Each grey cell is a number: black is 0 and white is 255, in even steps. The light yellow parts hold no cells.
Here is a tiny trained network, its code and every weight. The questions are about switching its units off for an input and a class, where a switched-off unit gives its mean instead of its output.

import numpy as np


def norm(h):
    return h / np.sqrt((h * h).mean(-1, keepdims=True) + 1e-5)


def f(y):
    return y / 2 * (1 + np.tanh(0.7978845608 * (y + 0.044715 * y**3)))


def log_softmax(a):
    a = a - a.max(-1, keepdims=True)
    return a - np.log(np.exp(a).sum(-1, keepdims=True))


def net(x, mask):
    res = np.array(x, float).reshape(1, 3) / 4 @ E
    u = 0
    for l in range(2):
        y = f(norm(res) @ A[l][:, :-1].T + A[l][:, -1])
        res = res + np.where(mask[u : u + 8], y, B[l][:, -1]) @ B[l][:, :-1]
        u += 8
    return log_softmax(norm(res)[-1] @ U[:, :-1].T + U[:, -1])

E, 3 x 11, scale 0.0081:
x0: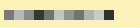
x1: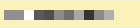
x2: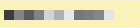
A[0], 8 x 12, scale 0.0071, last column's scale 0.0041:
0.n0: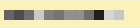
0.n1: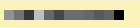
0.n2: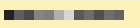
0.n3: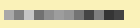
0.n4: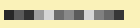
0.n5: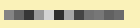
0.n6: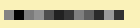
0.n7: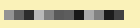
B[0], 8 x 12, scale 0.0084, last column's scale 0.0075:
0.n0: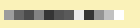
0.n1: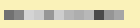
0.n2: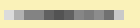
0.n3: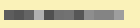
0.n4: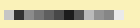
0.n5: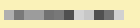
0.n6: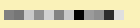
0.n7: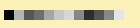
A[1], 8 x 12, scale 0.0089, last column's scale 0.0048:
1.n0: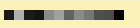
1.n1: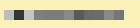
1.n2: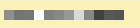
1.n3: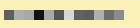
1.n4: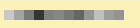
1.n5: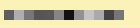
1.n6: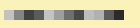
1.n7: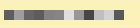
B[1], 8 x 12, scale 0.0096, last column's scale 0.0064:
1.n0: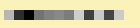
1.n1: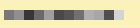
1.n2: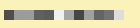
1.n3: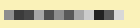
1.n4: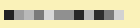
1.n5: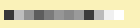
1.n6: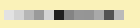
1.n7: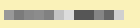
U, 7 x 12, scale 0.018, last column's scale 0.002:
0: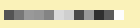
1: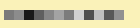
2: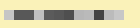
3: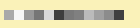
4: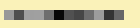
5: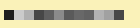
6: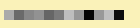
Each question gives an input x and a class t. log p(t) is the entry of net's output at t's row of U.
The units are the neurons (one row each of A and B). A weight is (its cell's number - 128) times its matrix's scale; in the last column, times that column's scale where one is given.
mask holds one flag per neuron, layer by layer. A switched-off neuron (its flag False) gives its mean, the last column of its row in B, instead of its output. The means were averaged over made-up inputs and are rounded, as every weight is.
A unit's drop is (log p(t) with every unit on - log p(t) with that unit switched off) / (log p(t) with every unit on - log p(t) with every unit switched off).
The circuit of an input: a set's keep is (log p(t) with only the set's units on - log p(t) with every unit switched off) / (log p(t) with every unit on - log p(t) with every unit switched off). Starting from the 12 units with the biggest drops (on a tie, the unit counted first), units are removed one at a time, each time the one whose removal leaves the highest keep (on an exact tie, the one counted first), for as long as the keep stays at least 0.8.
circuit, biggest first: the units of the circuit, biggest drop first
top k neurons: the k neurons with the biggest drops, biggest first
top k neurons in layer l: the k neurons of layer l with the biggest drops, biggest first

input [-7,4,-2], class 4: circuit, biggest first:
[0.n6]
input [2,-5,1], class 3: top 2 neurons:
[0.n4, 1.n6]
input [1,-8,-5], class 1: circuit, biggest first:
[0.n7, 1.n0]
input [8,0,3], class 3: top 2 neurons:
[0.n7, 1.n6]
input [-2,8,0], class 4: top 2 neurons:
[0.n7, 1.n1]
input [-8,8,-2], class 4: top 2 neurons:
[0.n6, 1.n1]
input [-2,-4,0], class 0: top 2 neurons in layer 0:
[0.n7, 0.n1]
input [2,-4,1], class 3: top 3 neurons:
[0.n4, 1.n6, 0.n0]
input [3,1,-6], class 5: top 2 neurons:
[1.n5, 0.n7]
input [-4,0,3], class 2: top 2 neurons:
[0.n7, 1.n5]
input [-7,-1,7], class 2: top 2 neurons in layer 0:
[0.n7, 0.n5]
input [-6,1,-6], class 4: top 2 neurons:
[0.n6, 1.n1]
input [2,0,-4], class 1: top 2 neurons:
[1.n0, 0.n4]
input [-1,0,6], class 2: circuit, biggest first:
[0.n7]
